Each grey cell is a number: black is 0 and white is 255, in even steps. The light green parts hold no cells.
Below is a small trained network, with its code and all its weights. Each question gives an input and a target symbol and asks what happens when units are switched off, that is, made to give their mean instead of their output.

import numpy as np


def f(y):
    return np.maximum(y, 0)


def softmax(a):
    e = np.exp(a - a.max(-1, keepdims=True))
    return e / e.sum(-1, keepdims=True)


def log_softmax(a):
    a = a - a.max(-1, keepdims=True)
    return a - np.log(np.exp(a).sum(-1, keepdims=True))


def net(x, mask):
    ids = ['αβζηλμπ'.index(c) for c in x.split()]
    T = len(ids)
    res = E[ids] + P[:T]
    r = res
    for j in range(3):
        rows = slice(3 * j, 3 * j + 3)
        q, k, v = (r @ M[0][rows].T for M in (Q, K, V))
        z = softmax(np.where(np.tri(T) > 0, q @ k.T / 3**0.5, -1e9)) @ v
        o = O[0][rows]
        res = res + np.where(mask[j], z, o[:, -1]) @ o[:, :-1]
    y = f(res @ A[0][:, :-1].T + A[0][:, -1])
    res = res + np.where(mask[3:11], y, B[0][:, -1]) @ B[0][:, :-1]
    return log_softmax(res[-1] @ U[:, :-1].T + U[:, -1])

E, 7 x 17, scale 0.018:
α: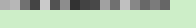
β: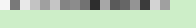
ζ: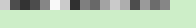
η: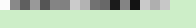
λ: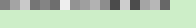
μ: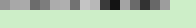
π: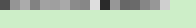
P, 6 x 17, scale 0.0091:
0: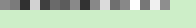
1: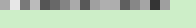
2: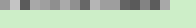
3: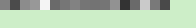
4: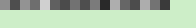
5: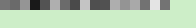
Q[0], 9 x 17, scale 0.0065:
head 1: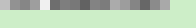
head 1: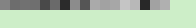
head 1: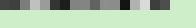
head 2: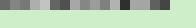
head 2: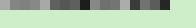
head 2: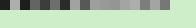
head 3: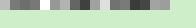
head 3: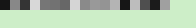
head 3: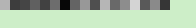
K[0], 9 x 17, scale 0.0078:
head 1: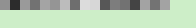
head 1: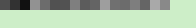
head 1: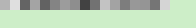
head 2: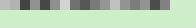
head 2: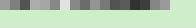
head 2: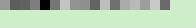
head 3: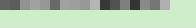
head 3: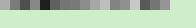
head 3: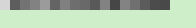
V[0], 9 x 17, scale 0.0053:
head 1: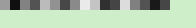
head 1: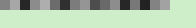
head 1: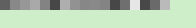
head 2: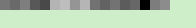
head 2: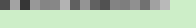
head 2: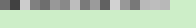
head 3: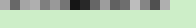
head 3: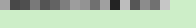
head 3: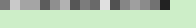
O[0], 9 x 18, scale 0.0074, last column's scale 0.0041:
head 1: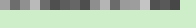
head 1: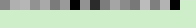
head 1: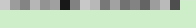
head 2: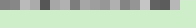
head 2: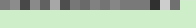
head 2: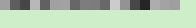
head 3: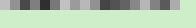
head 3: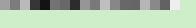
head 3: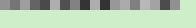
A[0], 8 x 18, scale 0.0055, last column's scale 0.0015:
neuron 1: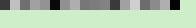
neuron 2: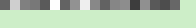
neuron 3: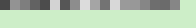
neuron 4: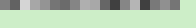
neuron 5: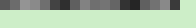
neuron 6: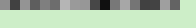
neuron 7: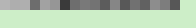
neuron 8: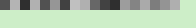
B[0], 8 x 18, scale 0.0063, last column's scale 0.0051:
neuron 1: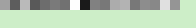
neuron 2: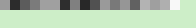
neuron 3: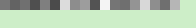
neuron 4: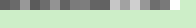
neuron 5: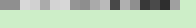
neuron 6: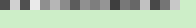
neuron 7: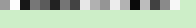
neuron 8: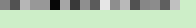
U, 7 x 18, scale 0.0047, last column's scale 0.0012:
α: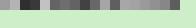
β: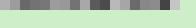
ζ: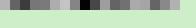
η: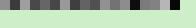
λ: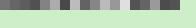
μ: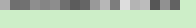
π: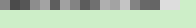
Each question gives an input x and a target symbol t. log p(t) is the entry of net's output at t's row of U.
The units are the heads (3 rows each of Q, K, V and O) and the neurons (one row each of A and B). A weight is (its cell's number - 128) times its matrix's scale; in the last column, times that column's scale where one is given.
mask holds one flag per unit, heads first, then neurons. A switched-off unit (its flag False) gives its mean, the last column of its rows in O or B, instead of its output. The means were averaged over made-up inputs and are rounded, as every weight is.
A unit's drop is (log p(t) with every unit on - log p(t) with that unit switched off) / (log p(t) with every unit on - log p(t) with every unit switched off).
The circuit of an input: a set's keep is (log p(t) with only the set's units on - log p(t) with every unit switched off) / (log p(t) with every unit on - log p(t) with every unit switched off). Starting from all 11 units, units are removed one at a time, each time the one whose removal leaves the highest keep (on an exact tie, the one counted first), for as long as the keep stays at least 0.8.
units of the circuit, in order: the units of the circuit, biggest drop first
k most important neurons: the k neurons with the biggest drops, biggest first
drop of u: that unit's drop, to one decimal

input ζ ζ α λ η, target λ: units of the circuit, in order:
(head 1; head 3)
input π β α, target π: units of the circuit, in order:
(head 3; neuron 1)
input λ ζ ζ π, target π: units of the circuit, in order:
(head 3)
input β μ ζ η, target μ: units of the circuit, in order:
(head 1; head 2)
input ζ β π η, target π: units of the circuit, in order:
(head 3; head 2)
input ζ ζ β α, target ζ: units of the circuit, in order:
(head 1; head 3; neuron 7)
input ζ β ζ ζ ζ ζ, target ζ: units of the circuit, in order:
(head 1; neuron 7)
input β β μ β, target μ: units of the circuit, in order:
(head 1; head 2)
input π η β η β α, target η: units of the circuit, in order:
(head 3; head 1)
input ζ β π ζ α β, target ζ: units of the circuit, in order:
(head 1; head 3)
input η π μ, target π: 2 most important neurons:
(neuron 1; neuron 8)
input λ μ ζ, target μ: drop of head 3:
0.1
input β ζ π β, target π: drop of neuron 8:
0.0
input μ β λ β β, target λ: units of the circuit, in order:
(head 1)
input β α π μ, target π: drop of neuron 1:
0.1
